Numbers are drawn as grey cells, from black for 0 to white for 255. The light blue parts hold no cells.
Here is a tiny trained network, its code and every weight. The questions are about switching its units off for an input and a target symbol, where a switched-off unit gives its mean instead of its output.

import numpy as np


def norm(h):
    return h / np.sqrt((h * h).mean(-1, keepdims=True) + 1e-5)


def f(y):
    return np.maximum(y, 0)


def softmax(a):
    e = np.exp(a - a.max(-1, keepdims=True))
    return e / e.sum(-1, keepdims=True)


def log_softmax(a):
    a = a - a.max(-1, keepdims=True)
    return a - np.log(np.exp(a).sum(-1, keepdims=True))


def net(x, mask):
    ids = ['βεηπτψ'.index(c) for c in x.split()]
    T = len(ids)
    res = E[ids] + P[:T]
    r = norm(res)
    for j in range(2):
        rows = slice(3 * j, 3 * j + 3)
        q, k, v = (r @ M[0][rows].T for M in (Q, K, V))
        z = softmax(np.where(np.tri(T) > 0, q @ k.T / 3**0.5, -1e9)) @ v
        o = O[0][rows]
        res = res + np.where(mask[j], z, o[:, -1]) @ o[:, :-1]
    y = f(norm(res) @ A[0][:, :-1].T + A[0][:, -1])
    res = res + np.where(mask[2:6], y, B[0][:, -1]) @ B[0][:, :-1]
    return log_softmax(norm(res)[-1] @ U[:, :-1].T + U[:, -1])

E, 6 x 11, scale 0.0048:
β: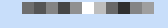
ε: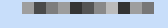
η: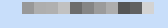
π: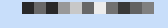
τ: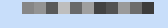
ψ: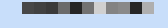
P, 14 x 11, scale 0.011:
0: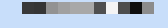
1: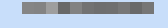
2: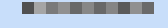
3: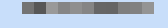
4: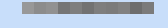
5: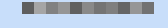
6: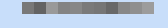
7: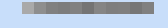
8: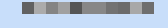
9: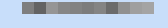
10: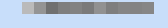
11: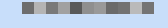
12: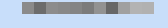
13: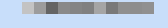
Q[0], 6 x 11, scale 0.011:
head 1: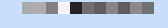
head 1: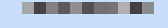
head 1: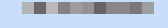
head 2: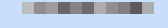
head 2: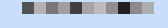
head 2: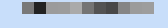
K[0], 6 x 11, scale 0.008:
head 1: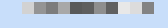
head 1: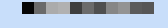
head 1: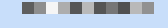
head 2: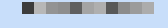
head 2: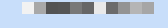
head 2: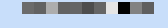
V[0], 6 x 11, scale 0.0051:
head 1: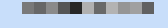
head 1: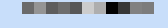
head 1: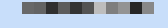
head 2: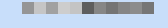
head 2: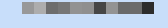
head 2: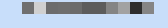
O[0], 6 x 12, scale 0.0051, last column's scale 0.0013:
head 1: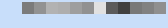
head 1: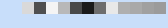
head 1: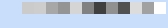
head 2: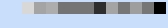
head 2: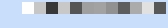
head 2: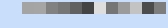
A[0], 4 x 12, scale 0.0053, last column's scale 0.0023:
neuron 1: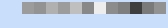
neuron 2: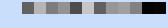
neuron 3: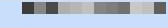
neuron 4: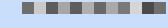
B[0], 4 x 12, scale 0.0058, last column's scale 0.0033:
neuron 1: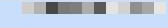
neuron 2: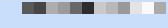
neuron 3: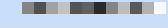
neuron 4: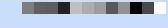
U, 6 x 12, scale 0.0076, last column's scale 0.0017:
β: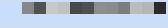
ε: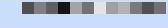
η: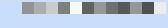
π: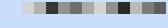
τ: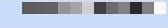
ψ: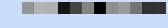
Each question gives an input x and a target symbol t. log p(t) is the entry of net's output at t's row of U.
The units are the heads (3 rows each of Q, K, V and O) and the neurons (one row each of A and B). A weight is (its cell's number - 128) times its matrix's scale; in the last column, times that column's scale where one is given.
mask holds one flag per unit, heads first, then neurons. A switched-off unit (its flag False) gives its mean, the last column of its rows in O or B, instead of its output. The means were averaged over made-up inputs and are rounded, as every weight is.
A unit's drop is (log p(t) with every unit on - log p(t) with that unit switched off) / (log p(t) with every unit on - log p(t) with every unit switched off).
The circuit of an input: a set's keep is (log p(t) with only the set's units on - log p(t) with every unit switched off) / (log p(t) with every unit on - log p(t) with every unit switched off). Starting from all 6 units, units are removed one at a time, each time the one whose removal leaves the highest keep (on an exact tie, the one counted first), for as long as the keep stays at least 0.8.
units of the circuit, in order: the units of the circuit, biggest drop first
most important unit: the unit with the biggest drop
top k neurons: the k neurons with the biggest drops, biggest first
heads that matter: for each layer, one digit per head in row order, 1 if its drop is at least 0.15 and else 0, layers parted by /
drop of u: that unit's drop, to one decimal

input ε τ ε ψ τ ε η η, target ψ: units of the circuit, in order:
head 2
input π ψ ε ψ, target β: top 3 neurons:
neuron 4; neuron 3; neuron 1
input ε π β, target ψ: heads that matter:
10
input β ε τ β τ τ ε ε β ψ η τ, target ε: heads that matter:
00
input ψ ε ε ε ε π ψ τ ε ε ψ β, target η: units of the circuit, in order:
head 1; head 2
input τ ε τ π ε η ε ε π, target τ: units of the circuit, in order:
neuron 3; neuron 4
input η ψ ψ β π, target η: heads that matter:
10
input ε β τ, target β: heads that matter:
10
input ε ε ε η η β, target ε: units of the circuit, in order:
head 2; neuron 4; neuron 2
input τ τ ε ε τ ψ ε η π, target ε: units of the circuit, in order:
neuron 4; head 2; neuron 2
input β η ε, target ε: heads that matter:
00
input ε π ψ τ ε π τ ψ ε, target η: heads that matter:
10
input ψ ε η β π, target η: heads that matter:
11
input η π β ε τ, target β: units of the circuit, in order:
neuron 2
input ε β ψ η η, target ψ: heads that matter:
11
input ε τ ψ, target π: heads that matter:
01
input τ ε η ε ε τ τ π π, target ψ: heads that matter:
10
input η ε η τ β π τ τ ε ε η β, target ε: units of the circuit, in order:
neuron 4; neuron 2; head 1
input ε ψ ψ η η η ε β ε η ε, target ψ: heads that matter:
01
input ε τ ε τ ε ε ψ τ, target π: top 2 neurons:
neuron 3; neuron 2
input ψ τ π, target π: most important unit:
head 2
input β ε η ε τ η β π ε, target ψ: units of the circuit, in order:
head 1; neuron 4
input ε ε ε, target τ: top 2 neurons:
neuron 4; neuron 3
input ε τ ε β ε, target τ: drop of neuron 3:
0.0
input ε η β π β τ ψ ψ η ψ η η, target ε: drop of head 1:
0.3
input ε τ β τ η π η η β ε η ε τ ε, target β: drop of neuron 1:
0.3
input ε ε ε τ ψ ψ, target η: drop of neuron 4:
0.1
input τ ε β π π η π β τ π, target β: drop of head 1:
0.2
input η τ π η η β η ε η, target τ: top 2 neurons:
neuron 4; neuron 3
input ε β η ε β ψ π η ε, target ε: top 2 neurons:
neuron 4; neuron 2
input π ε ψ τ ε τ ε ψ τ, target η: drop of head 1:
0.9
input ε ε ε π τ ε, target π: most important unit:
head 2
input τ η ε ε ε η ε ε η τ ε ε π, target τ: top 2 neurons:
neuron 3; neuron 2
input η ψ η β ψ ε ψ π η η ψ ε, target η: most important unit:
head 1
